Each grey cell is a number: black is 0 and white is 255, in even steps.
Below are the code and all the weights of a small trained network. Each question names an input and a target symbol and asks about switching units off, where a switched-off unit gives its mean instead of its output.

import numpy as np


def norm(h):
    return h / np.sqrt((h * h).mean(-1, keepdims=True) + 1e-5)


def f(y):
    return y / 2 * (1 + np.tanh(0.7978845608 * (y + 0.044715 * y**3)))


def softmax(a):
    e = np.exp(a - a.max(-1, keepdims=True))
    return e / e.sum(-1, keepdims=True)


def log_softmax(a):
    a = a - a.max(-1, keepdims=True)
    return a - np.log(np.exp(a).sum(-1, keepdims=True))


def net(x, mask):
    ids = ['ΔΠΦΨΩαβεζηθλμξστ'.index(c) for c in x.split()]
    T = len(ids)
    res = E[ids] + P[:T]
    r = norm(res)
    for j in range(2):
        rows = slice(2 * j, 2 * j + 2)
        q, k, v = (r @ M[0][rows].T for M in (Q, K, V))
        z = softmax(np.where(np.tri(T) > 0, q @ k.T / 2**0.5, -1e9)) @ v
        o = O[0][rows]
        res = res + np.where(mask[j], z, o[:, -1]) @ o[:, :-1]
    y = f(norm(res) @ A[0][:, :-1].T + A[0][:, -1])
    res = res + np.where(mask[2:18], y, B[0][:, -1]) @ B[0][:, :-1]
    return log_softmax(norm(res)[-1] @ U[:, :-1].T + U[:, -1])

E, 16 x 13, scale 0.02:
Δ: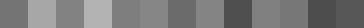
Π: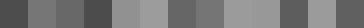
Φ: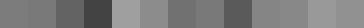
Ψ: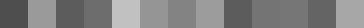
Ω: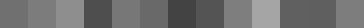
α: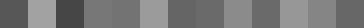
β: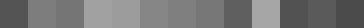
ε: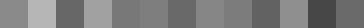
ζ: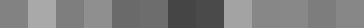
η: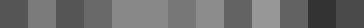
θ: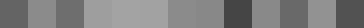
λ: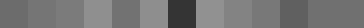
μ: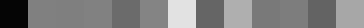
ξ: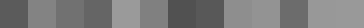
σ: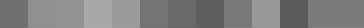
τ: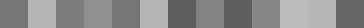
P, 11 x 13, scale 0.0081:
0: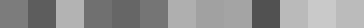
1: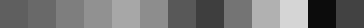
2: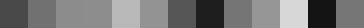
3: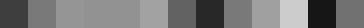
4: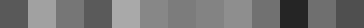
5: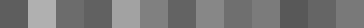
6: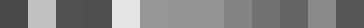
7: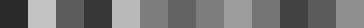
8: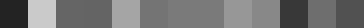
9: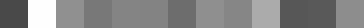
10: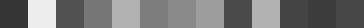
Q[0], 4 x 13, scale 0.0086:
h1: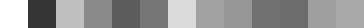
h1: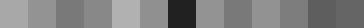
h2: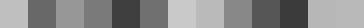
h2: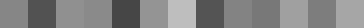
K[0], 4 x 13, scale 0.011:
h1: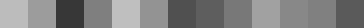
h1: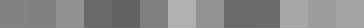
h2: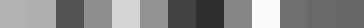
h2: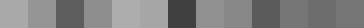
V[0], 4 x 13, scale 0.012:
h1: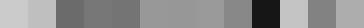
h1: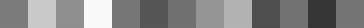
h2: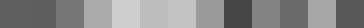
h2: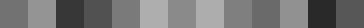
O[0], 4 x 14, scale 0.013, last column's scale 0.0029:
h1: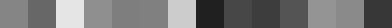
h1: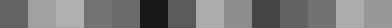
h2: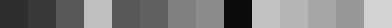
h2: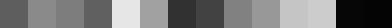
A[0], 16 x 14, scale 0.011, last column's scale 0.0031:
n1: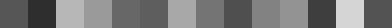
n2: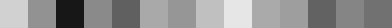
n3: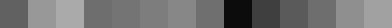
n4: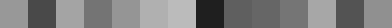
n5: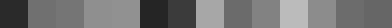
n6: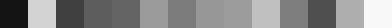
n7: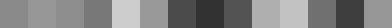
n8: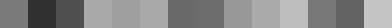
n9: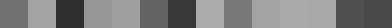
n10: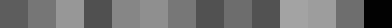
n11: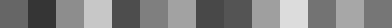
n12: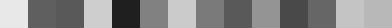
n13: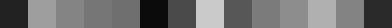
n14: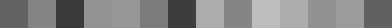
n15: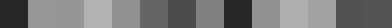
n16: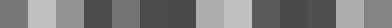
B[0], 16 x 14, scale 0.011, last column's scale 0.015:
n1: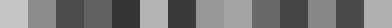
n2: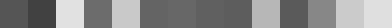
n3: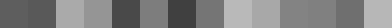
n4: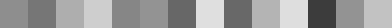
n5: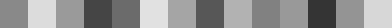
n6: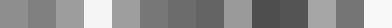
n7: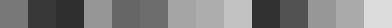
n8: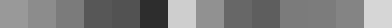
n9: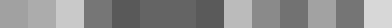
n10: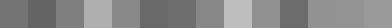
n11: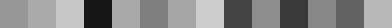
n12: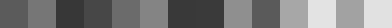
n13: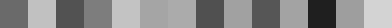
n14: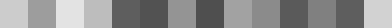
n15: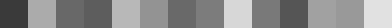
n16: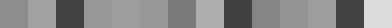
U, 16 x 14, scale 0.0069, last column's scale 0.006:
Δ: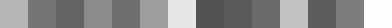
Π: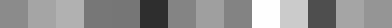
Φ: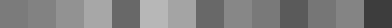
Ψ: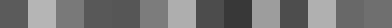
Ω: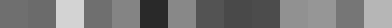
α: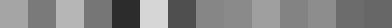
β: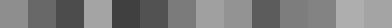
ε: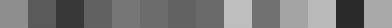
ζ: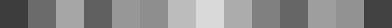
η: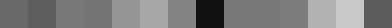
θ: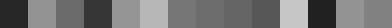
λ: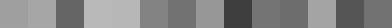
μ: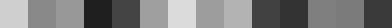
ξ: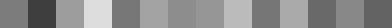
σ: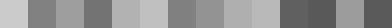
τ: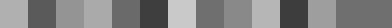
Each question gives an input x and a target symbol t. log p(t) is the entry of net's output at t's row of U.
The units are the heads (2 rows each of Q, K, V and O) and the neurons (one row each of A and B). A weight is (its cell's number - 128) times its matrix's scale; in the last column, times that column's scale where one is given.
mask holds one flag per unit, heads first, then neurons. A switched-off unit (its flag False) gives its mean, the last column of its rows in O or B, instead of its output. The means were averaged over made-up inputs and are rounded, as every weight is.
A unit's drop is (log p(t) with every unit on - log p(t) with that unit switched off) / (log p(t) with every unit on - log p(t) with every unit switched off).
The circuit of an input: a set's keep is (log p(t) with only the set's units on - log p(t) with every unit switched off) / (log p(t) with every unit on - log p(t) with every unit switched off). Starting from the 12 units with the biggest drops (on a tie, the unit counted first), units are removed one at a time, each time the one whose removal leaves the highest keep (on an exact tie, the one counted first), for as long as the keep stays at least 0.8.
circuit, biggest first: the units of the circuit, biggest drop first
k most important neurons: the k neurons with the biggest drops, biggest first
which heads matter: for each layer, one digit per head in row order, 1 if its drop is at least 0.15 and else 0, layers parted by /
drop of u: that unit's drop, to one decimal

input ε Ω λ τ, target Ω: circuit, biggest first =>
h1
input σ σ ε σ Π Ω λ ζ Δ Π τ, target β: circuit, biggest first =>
h2, n12
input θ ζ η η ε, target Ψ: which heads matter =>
01
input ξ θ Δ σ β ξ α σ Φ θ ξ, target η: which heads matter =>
11
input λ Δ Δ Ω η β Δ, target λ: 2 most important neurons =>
n16, n5
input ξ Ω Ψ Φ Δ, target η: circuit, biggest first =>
h2, h1, n12, n2
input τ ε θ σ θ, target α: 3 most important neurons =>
n4, n1, n3
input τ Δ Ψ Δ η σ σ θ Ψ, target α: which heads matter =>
10
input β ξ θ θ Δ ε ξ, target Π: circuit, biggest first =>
h1, h2, n14
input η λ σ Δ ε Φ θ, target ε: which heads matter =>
01
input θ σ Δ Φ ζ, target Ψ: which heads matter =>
01
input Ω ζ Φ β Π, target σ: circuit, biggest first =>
h2, h1, n2
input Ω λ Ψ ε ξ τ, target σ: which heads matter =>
11
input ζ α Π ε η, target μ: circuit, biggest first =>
h2
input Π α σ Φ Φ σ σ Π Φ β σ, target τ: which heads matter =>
10
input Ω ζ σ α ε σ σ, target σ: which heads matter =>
11
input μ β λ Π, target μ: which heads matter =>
01
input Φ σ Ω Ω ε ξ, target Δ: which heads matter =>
10
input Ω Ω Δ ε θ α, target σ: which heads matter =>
11
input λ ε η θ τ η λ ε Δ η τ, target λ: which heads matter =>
01
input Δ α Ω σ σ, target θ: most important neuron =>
n13
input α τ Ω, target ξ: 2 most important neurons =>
n4, n7
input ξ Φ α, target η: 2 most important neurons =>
n12, n2
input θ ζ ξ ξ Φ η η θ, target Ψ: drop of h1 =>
0.1
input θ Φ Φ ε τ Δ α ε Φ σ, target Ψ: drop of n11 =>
0.3
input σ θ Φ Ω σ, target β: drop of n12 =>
0.1
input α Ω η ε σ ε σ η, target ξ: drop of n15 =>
0.0
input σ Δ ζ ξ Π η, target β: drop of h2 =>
1.5
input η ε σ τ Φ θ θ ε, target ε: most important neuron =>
n7
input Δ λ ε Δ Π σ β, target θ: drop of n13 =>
0.2
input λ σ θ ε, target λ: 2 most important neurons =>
n16, n5
